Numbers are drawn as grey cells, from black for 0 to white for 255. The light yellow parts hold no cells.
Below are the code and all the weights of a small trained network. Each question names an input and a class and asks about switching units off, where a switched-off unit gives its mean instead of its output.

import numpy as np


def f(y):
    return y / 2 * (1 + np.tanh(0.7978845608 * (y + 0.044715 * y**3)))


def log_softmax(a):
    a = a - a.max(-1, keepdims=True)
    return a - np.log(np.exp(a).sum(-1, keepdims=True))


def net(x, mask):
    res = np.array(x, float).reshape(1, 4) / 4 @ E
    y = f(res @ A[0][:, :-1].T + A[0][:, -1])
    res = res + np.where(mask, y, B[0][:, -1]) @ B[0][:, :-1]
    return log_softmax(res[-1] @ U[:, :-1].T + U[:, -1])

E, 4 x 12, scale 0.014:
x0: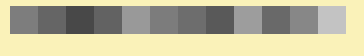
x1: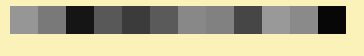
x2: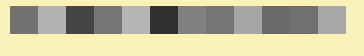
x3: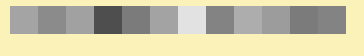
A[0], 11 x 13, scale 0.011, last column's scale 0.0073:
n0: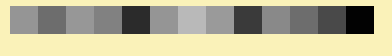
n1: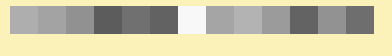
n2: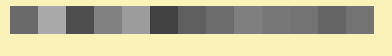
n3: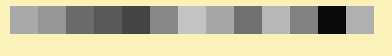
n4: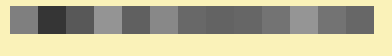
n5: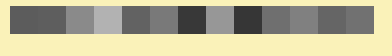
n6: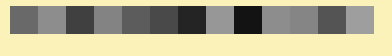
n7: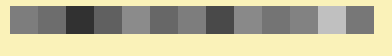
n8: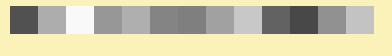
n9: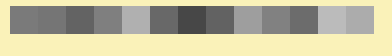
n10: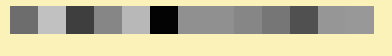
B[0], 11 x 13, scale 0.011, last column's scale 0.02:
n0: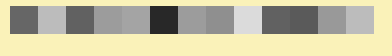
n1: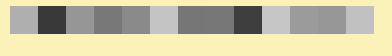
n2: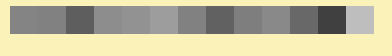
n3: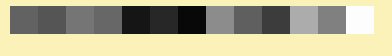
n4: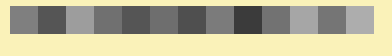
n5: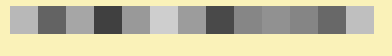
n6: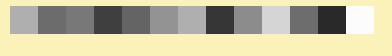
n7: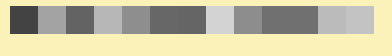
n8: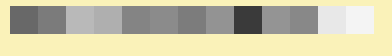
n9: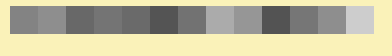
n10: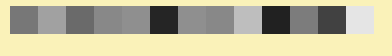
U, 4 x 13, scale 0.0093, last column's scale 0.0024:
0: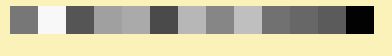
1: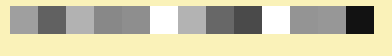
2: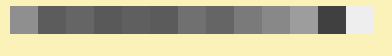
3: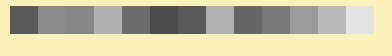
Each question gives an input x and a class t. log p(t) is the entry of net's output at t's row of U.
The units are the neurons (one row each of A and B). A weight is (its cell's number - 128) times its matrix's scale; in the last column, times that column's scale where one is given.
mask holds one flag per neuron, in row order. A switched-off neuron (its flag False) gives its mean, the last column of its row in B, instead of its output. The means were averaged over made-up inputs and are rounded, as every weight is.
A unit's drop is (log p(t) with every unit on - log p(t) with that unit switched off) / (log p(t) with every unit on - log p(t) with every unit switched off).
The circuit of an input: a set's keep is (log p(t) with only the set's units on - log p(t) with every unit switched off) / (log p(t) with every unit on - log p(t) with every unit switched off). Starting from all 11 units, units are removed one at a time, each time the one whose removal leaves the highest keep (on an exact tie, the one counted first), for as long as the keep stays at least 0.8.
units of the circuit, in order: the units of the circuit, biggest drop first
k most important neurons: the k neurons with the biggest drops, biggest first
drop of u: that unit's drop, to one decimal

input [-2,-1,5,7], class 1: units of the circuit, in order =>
[n1]
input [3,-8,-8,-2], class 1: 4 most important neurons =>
[n3 n10 n7 n0]
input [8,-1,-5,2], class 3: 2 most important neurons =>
[n6 n5]
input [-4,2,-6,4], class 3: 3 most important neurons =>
[n6 n0 n3]
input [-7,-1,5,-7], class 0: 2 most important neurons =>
[n3 n10]
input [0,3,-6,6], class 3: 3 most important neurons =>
[n6 n0 n5]
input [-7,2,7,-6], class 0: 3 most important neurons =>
[n10 n3 n1]
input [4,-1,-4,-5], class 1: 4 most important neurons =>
[n3 n10 n5 n0]
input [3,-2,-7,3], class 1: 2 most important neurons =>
[n3 n10]
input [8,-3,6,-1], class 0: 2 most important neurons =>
[n10 n3]
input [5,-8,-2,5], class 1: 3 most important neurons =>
[n3 n10 n1]
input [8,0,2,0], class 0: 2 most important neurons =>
[n3 n8]
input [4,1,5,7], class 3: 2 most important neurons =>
[n1 n6]
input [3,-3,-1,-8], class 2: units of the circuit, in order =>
[n5]
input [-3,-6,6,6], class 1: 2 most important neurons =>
[n1 n3]
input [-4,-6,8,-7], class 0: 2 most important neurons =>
[n10 n3]
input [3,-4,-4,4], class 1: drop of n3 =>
0.1
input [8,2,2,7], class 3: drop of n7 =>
0.4
